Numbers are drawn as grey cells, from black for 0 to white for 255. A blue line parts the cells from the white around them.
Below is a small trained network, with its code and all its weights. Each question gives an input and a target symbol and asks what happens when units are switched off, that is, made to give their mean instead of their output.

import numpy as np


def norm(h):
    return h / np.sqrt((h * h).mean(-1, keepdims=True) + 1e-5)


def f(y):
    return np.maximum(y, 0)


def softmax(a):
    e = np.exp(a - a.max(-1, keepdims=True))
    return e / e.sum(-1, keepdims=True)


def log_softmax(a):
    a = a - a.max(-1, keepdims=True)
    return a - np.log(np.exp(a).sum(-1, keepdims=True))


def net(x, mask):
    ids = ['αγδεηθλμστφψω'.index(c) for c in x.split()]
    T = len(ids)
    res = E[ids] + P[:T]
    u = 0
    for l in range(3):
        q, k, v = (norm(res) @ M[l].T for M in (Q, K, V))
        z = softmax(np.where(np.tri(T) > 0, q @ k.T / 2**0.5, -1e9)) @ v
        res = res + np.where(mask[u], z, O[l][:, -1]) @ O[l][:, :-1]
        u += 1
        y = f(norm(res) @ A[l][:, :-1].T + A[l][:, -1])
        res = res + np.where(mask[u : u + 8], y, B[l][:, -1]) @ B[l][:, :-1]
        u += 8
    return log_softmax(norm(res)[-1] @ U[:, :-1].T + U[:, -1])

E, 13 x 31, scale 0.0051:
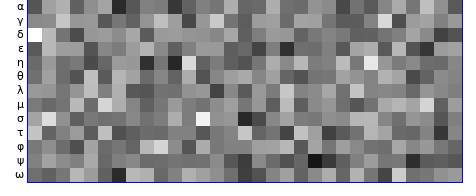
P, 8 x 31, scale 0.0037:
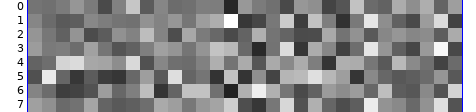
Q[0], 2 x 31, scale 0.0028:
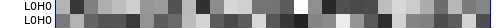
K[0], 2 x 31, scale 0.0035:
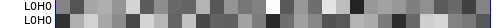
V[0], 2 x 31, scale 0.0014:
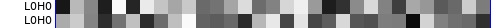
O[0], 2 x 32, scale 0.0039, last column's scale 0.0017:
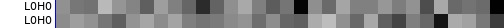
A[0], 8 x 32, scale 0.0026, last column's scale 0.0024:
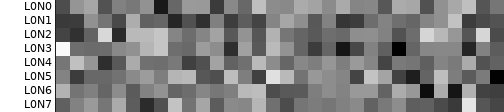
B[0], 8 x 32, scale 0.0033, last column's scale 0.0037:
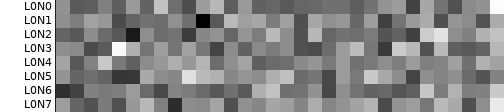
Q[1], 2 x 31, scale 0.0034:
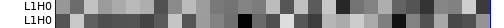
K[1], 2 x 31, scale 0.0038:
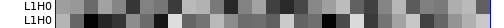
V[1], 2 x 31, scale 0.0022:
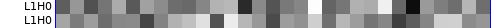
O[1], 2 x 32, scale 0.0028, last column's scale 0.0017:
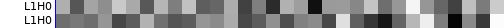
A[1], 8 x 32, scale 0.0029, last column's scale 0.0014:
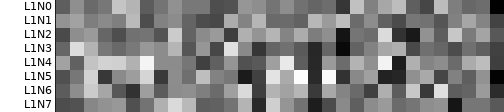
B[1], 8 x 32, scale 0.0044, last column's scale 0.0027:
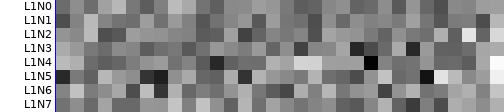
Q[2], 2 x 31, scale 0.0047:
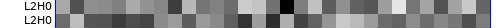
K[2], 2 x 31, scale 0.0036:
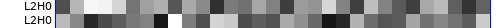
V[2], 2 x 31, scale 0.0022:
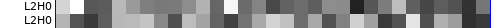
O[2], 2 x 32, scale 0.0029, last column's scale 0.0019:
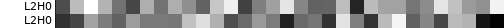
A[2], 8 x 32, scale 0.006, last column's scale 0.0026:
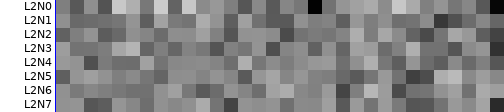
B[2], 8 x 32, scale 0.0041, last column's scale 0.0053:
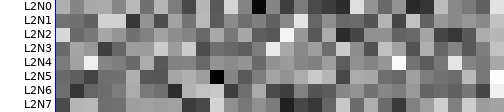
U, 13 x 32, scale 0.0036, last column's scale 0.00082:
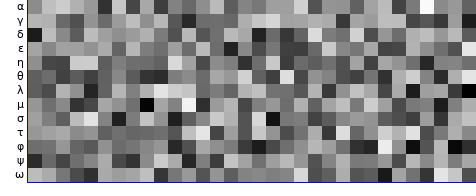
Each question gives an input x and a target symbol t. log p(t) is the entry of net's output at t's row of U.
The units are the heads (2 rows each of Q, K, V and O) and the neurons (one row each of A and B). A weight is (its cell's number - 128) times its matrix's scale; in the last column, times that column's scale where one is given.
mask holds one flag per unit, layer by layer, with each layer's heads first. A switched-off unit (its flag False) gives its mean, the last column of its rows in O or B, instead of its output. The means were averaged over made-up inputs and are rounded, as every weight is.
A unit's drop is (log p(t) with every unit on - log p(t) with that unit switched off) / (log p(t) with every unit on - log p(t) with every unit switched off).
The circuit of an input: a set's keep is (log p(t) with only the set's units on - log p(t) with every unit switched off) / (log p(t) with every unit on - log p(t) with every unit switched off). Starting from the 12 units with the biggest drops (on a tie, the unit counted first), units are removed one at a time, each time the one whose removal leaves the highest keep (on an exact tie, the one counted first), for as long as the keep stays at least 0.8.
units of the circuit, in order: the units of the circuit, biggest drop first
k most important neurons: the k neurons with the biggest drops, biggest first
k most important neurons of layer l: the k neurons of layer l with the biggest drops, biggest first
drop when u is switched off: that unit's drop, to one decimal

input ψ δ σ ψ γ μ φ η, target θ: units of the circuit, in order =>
(L1H0)
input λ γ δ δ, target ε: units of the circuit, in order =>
(L1H0, L2N0)
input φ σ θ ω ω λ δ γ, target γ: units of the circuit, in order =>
(L2H0, L2N3)
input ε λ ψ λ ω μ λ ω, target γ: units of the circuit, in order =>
(L2H0, L2N3, L1H0)
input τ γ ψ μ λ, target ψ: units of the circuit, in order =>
(L0H0, L1N5)
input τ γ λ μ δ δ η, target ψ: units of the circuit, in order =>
(L0H0, L1N5)
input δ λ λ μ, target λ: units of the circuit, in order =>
(L2H0, L0N3)
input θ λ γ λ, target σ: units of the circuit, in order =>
(L0H0, L1H0)
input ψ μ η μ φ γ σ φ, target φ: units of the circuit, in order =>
(L0H0, L1N1)
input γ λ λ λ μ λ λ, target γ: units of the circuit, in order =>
(L1N4, L1H0)
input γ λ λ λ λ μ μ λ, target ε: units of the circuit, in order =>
(L1H0, L2N0)
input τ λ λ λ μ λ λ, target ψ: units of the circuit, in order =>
(L1N5, L0H0)
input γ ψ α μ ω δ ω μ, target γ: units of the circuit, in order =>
(L2H0, L2N3, L1H0)
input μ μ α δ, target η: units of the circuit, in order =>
(L2H0, L2N1, L2N2)
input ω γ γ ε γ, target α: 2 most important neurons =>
(L1N6, L2N4)
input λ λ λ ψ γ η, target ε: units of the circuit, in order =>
(L2N0, L1H0)
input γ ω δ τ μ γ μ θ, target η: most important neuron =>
(L2N1)
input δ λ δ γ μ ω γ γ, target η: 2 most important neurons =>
(L2N1, L0N0)
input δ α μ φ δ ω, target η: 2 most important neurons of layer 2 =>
(L2N1, L2N2)
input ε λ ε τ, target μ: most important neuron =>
(L2N6)
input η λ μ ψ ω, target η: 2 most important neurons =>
(L2N6, L2N1)
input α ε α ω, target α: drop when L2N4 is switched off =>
0.3
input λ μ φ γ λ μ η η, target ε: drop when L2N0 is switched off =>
0.7
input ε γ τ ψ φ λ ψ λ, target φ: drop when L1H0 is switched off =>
0.1
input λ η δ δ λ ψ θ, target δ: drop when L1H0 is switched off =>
0.1
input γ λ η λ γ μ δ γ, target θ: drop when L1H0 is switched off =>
0.2
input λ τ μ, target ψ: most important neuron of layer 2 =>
(L2N5)
